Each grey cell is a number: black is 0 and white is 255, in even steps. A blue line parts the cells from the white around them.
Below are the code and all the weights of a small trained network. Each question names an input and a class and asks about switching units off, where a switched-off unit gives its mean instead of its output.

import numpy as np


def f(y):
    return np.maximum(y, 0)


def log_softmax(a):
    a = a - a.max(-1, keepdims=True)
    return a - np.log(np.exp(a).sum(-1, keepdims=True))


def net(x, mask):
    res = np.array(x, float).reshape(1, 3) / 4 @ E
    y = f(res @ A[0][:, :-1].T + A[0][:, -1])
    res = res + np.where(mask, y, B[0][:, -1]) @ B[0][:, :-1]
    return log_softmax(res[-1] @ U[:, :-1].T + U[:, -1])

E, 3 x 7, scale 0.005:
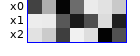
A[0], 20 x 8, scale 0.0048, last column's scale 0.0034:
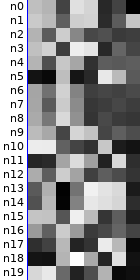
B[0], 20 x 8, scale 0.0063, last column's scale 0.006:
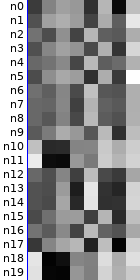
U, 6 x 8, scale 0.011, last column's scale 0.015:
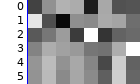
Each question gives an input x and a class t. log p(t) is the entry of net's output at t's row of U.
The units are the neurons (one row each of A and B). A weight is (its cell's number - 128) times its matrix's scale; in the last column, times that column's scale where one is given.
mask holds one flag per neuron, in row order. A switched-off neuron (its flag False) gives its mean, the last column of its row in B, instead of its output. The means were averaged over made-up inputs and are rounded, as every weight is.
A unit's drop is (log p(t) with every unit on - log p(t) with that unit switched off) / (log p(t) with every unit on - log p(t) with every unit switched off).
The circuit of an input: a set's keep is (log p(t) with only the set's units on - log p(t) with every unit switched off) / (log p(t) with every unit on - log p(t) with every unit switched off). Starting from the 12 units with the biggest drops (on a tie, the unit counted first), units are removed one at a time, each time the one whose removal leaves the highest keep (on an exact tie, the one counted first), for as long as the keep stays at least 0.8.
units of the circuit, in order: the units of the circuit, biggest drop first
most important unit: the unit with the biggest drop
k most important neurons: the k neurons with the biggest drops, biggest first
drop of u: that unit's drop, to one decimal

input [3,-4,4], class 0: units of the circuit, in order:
n3, n1
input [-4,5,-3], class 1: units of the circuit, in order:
n19, n10
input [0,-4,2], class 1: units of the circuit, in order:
n18, n11
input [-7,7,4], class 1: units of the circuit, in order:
n19
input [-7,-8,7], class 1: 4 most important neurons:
n18, n11, n5, n17
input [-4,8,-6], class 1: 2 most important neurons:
n19, n10
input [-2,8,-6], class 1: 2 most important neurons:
n19, n10
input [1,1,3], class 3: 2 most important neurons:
n5, n17
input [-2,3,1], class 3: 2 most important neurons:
n18, n11
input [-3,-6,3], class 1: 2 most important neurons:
n18, n11
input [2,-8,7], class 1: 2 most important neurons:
n18, n11
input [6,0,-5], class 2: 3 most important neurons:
n13, n14, n1
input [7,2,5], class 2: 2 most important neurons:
n13, n14
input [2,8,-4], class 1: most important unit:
n19
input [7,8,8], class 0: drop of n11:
0.1
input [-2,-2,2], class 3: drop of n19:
0.2
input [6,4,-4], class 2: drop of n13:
0.4
